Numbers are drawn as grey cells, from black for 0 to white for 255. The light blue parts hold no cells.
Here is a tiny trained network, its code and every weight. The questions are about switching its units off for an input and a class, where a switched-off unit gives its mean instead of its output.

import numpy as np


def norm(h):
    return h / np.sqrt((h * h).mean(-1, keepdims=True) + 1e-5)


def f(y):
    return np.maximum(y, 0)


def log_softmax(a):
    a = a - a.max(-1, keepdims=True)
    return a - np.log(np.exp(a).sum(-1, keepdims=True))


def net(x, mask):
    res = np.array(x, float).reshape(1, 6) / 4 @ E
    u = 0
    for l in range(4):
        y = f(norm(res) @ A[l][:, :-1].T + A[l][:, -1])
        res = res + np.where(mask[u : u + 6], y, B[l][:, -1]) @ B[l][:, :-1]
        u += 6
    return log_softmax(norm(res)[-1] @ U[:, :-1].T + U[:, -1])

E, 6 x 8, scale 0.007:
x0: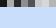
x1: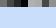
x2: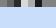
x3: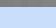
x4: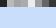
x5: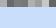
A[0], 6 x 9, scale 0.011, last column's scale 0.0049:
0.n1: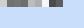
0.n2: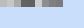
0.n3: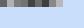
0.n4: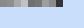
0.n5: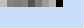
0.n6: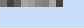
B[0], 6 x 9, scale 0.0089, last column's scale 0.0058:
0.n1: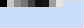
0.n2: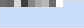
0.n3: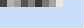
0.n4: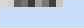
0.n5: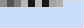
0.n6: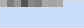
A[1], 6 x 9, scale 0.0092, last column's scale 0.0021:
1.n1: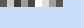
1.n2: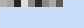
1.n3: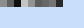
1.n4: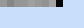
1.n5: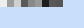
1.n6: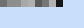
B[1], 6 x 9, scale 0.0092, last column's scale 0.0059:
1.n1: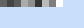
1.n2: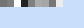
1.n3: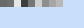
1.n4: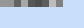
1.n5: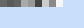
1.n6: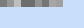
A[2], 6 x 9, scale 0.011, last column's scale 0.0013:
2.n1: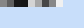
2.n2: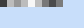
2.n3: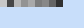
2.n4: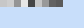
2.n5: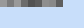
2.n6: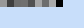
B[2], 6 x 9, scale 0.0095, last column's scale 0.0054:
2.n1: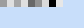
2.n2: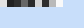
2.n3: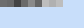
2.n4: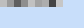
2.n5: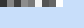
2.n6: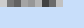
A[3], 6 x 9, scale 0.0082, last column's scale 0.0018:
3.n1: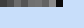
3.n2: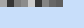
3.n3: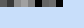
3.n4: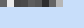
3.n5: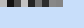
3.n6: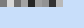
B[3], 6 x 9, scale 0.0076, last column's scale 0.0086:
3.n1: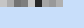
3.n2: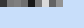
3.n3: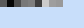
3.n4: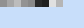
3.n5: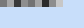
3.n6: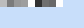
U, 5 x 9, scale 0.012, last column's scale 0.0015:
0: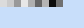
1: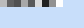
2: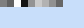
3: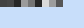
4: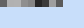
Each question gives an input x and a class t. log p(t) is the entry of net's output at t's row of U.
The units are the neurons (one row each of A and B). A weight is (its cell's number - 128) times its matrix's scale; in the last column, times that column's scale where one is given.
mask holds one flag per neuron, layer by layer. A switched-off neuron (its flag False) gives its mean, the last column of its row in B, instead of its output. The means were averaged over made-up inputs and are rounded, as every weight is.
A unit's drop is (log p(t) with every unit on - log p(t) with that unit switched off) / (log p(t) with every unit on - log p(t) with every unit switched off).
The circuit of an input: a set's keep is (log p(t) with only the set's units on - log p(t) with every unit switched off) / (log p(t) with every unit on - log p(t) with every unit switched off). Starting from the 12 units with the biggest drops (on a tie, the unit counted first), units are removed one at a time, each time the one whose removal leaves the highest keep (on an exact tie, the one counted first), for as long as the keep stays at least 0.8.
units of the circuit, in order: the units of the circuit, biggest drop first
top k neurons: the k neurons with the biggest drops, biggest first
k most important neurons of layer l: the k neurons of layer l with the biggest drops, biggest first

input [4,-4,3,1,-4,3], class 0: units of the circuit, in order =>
(0.n4)
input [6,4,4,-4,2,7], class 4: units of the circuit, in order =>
(0.n1, 3.n4)
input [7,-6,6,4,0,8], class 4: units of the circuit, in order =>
(0.n1, 1.n5)
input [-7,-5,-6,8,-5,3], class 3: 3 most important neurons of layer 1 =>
(1.n5, 1.n2, 1.n3)
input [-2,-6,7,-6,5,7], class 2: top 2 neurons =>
(1.n2, 0.n2)
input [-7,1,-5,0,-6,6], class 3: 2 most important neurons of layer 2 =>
(2.n2, 2.n3)
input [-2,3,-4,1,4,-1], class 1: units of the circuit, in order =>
(2.n2, 1.n2)
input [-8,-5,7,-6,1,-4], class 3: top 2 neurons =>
(1.n5, 2.n3)
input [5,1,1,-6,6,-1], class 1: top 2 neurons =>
(2.n2, 1.n5)
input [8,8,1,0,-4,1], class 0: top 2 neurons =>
(2.n1, 1.n5)
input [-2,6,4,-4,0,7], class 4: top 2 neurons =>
(0.n1, 3.n4)
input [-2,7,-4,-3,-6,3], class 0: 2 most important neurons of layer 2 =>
(2.n1, 2.n2)
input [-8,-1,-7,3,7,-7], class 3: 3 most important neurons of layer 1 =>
(1.n5, 1.n2, 1.n3)
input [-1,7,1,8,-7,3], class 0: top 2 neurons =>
(2.n1, 2.n2)
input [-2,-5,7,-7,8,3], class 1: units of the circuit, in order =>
(2.n2)
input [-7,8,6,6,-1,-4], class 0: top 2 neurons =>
(2.n1, 1.n1)
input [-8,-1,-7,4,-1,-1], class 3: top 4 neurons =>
(1.n5, 2.n3, 1.n2, 1.n3)
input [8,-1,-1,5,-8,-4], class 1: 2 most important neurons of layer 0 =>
(0.n5, 0.n1)
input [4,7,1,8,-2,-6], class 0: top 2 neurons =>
(2.n1, 0.n1)
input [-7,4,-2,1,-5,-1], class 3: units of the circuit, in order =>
(1.n5)
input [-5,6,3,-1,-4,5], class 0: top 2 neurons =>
(2.n1, 1.n1)
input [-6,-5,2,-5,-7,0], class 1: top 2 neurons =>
(0.n5, 2.n1)
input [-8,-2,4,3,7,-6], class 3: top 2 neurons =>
(1.n5, 3.n3)
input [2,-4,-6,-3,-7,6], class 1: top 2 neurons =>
(0.n5, 1.n2)
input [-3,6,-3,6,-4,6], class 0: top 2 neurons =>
(2.n1, 0.n3)
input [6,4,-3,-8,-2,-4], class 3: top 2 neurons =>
(1.n1, 0.n1)
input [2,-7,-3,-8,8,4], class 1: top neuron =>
(2.n2)
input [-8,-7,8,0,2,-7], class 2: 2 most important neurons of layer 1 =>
(1.n2, 1.n1)
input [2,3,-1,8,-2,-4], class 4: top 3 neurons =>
(0.n3, 3.n4, 2.n4)
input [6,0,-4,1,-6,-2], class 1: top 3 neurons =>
(0.n5, 2.n6, 1.n5)
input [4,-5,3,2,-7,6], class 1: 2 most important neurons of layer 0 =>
(0.n5, 0.n3)
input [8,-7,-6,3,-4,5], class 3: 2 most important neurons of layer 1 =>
(1.n1, 1.n2)
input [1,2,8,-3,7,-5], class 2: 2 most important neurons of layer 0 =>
(0.n2, 0.n1)
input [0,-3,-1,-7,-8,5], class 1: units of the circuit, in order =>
(0.n5)
